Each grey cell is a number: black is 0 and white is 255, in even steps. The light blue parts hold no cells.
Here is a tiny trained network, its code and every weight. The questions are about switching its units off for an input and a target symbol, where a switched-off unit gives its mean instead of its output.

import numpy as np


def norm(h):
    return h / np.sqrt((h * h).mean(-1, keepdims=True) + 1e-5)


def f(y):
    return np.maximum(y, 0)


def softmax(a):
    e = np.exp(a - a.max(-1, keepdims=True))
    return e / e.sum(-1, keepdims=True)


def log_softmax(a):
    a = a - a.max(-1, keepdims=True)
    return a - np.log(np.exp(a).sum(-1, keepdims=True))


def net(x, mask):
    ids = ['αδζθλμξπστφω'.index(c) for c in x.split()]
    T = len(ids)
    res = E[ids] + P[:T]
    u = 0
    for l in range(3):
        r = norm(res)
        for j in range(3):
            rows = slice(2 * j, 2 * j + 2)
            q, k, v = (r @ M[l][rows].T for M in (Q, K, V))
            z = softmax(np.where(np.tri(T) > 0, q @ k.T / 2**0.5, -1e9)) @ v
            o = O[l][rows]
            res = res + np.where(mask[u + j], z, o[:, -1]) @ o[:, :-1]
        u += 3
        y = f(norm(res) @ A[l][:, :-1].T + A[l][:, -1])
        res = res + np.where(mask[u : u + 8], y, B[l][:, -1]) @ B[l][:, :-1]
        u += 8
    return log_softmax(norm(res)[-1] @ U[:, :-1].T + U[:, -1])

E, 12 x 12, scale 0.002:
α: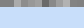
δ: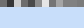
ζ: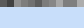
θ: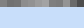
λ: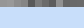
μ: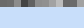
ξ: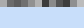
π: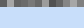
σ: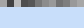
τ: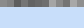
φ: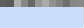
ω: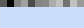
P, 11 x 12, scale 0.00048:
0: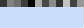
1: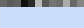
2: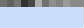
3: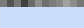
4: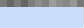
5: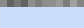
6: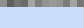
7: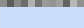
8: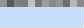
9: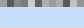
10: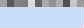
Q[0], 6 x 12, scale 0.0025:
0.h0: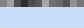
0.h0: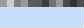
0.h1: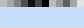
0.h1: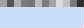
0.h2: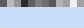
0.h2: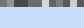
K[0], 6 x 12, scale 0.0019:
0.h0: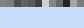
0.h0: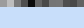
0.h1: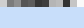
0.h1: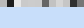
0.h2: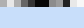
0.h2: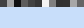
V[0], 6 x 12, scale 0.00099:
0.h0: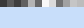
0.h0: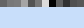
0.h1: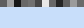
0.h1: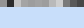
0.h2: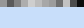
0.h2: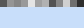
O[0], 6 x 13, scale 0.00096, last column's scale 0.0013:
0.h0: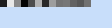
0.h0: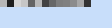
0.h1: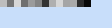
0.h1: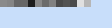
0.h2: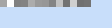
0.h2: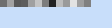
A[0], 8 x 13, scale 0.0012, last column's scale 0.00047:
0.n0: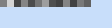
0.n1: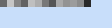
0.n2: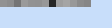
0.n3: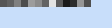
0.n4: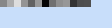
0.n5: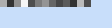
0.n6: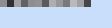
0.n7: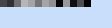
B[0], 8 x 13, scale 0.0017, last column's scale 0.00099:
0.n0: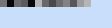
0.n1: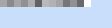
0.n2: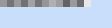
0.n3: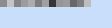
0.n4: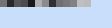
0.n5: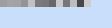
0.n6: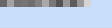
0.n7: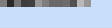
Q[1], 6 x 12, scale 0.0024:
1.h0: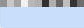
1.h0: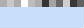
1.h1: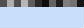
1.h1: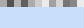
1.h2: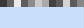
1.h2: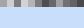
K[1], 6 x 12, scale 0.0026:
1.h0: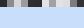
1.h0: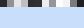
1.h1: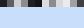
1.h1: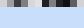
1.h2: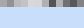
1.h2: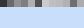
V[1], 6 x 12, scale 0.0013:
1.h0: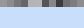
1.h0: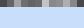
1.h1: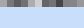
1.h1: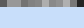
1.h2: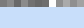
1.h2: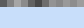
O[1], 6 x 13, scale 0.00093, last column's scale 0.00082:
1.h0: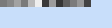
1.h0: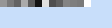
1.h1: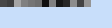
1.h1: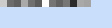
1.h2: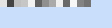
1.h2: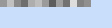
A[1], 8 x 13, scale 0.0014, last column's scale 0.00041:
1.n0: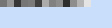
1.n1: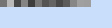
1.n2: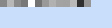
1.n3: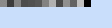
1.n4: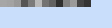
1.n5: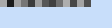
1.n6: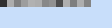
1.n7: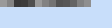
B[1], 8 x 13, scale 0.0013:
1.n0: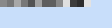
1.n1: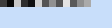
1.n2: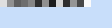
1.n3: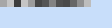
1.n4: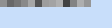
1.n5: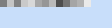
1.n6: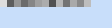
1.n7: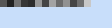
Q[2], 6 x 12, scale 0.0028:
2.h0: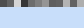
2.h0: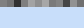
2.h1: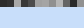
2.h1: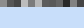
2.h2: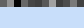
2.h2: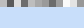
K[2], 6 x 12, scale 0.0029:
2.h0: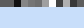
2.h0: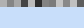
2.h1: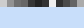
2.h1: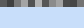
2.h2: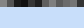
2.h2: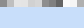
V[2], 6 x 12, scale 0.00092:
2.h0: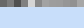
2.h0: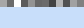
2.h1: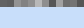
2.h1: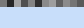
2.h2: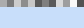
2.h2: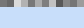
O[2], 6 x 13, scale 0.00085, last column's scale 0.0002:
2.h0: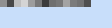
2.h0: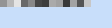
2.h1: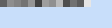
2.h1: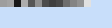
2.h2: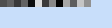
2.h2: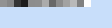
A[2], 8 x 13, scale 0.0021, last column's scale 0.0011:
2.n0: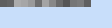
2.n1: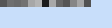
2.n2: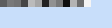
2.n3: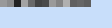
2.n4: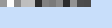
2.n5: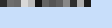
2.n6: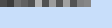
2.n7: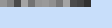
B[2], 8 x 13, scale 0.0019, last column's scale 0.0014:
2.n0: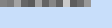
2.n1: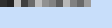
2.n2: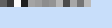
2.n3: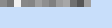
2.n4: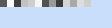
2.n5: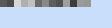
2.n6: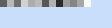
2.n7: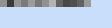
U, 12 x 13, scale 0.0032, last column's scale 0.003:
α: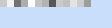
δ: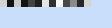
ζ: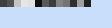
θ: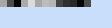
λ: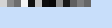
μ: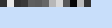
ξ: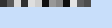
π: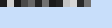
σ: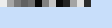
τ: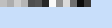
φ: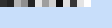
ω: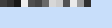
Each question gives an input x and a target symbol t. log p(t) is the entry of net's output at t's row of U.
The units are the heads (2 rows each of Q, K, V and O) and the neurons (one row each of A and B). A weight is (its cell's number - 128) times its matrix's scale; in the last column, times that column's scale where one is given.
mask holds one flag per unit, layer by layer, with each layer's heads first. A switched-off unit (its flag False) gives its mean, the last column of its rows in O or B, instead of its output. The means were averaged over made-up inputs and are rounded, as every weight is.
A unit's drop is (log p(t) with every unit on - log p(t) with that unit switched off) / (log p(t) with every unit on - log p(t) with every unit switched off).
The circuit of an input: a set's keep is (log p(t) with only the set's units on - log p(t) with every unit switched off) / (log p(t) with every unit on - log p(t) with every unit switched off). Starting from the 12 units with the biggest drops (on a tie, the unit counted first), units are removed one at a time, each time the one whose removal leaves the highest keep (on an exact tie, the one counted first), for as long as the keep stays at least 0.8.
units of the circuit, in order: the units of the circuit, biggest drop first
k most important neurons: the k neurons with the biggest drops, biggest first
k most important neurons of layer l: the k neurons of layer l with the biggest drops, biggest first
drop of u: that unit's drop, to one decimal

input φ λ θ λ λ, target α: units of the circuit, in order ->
0.h0, 0.n5, 2.n4
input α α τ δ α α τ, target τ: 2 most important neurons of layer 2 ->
2.n3, 2.n2
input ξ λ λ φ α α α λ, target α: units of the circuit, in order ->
2.n4
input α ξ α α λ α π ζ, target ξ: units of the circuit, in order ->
1.h0, 1.h1
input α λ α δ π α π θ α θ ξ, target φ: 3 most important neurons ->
2.n1, 1.n1, 1.n2
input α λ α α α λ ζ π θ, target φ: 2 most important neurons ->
0.n7, 1.n2
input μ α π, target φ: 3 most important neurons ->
0.n0, 1.n1, 1.n2
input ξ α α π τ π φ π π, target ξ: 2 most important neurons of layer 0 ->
0.n3, 0.n5
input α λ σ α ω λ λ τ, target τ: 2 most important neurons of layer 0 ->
0.n4, 0.n0
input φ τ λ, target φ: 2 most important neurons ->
0.n4, 1.n2
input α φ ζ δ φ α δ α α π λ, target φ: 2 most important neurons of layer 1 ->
1.n1, 1.n2
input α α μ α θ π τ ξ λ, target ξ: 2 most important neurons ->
2.n2, 0.n5
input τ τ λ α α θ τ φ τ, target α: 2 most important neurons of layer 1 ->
1.n7, 1.n2
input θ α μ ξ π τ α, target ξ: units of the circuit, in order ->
1.h1
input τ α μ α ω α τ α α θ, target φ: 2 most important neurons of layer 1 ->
1.n2, 1.n7
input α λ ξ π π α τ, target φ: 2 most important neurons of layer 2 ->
2.n1, 2.n6
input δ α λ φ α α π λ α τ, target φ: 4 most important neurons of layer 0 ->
0.n1, 0.n5, 0.n2, 0.n6
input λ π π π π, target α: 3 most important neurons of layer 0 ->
0.n4, 0.n0, 0.n1
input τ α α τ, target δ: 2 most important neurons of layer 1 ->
1.n0, 1.n5
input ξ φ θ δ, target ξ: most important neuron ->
2.n2
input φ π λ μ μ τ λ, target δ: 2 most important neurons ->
0.n4, 0.n5
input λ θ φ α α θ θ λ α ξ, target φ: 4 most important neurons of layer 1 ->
1.n1, 1.n2, 1.n7, 1.n0
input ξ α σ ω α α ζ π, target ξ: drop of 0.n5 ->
-0.1
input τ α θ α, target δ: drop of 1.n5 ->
0.2
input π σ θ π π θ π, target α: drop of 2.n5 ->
0.0
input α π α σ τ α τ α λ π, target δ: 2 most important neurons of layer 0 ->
0.n0, 0.n5
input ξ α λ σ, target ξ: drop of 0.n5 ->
0.1
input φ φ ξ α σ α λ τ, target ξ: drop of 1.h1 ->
0.1
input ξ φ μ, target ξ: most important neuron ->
2.n2
